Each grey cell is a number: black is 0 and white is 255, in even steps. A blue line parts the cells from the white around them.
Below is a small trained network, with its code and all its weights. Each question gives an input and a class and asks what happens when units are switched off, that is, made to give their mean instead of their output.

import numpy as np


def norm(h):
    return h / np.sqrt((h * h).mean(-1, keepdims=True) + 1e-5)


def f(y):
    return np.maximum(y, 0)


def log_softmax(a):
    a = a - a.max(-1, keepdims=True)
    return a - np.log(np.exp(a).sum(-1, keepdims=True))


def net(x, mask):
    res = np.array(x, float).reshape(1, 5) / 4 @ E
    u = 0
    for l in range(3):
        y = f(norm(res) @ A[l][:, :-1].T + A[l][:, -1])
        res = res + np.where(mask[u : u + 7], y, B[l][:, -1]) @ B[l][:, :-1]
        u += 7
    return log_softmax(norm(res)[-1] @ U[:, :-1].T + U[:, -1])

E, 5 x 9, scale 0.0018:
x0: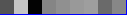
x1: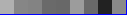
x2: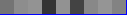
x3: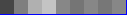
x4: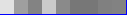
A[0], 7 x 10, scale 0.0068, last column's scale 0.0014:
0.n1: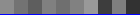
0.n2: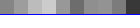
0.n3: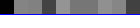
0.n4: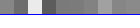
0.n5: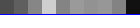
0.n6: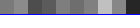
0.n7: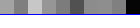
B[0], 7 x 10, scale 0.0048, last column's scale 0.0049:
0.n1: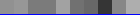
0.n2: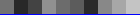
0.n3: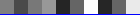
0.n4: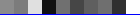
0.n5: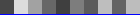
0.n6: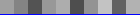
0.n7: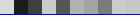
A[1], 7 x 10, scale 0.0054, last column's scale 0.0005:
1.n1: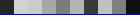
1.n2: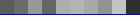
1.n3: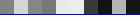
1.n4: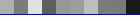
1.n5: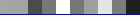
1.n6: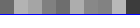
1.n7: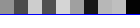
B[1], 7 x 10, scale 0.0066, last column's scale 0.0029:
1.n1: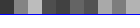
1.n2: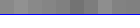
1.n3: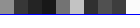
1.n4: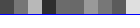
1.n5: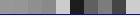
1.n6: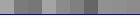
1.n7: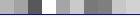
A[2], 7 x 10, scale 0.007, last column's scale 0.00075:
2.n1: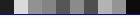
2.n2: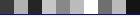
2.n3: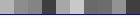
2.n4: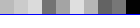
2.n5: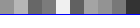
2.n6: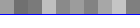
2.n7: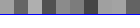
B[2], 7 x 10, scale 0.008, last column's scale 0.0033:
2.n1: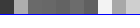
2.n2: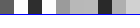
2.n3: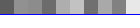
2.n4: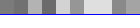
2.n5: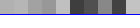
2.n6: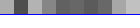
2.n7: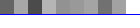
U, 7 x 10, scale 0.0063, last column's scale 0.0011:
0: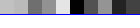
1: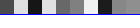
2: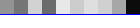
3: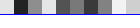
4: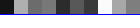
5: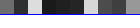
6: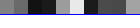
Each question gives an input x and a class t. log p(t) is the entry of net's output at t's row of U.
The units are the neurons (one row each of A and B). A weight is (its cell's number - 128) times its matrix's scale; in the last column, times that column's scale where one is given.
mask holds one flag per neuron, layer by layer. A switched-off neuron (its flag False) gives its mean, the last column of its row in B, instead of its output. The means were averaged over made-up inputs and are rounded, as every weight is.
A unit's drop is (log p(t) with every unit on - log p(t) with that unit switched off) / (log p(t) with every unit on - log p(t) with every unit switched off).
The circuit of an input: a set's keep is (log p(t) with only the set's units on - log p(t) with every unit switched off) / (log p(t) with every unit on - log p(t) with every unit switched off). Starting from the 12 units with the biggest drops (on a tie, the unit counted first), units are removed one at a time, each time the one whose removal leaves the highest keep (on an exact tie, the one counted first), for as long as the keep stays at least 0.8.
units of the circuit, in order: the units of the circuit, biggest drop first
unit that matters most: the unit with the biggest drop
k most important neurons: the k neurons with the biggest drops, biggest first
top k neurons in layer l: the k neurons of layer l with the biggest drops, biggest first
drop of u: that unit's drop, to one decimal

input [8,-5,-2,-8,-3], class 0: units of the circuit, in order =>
[0.n6 1.n5]
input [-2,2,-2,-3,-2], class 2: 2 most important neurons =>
[0.n3 2.n4]
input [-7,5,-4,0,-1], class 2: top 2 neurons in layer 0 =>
[0.n3 0.n4]
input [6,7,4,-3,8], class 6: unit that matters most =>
1.n3
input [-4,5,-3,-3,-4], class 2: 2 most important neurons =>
[0.n3 2.n4]
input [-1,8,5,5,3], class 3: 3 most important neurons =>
[0.n7 0.n3 1.n3]
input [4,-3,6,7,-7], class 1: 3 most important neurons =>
[0.n3 2.n2 0.n4]
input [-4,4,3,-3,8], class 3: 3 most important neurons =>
[0.n7 0.n3 2.n6]
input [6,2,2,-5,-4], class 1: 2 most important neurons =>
[0.n3 0.n4]
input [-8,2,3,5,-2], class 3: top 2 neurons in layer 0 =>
[0.n7 0.n3]
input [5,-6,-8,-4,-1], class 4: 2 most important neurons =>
[0.n5 1.n1]
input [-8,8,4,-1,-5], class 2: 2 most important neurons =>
[0.n3 1.n7]
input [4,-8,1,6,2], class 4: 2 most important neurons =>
[0.n5 0.n7]
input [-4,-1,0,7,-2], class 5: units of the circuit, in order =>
[0.n4]
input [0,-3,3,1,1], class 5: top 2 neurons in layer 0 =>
[0.n3 0.n4]
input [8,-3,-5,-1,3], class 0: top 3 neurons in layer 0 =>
[0.n3 0.n4 0.n6]
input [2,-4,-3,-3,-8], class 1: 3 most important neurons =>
[0.n3 2.n2 0.n4]
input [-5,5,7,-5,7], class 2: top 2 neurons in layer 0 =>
[0.n3 0.n2]
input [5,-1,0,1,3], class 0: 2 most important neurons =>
[0.n3 1.n5]
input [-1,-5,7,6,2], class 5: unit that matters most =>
0.n3
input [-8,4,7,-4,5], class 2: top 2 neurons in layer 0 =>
[0.n3 0.n4]
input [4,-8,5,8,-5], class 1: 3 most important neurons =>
[0.n3 2.n2 0.n4]
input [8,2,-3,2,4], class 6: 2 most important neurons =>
[1.n3 0.n3]
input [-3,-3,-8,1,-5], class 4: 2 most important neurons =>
[0.n5 2.n1]
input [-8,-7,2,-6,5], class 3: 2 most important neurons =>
[0.n7 0.n3]
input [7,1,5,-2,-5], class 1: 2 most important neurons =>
[0.n3 2.n2]
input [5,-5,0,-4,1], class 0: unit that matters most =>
1.n5
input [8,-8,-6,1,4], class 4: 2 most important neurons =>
[0.n5 1.n1]
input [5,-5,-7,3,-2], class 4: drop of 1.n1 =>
0.2
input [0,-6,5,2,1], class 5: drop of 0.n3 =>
0.2
